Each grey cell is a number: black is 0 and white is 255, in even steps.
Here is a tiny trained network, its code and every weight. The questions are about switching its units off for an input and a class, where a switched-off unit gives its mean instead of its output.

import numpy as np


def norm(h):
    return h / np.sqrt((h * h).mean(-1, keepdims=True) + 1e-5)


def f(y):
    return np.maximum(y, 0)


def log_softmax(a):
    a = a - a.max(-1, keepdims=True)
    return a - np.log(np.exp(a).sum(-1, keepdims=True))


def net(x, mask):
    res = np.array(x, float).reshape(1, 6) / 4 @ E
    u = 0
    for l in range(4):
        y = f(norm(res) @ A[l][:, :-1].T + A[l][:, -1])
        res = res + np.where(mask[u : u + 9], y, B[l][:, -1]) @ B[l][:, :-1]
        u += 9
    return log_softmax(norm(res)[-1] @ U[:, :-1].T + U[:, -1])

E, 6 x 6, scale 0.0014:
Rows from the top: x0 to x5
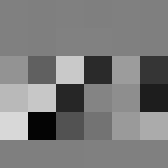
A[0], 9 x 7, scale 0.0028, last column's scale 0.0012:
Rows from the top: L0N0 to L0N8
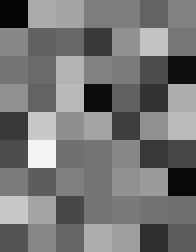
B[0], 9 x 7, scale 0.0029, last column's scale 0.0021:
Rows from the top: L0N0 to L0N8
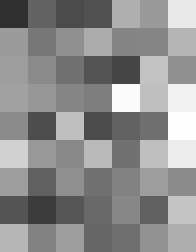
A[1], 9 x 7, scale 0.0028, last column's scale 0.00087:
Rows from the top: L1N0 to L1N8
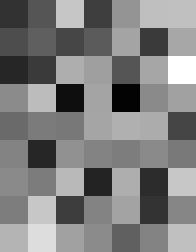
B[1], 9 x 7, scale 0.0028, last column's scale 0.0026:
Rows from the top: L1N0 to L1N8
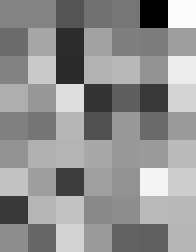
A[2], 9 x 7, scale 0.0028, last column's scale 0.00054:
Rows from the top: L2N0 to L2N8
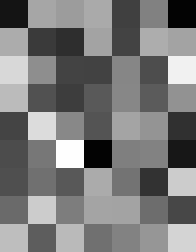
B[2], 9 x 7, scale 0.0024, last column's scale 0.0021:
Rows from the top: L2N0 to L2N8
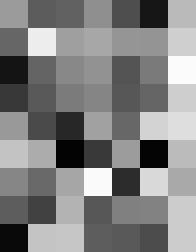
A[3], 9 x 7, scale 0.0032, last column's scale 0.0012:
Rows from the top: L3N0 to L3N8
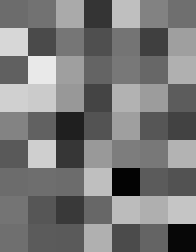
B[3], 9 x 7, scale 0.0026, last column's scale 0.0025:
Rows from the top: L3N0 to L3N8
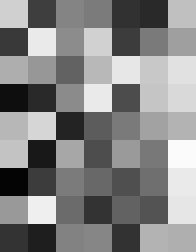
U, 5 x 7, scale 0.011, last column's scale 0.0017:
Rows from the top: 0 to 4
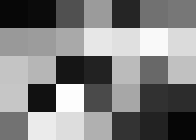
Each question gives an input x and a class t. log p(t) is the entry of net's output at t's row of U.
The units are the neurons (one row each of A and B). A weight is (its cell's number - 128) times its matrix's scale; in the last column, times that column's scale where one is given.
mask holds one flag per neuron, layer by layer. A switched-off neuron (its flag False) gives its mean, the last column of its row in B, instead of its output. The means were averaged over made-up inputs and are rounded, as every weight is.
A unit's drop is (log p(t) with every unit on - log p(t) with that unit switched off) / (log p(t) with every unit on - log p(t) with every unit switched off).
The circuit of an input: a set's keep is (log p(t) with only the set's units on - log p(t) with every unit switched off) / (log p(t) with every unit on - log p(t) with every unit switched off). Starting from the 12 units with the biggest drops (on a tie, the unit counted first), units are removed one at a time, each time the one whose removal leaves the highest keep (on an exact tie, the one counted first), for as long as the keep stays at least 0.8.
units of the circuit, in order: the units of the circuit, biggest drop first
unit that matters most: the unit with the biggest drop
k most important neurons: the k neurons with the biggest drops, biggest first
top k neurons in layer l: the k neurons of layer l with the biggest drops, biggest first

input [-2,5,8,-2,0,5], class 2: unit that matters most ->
L0N5
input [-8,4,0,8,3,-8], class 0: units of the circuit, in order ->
[L2N2 L2N3]
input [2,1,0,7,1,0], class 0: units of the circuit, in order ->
[L2N2 L1N2]
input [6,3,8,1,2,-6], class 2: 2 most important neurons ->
[L0N5 L1N8]
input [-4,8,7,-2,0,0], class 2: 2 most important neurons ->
[L0N5 L2N5]
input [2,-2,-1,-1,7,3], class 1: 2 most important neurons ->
[L1N0 L0N0]
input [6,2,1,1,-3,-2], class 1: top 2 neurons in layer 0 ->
[L0N5 L0N7]
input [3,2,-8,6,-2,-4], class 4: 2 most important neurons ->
[L1N3 L0N3]
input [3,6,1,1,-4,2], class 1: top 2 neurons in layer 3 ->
[L3N2 L3N7]
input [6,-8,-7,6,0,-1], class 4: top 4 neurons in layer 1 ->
[L1N3 L1N7 L1N0 L1N2]
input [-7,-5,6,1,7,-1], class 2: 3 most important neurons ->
[L0N5 L1N3 L3N7]
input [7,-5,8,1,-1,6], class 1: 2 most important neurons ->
[L1N6 L0N3]
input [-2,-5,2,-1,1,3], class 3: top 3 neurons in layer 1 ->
[L1N2 L1N7 L1N3]
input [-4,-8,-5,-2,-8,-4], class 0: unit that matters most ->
L0N0
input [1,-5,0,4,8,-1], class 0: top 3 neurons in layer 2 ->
[L2N3 L2N2 L2N5]
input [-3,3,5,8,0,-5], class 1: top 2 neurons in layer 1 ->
[L1N7 L1N0]
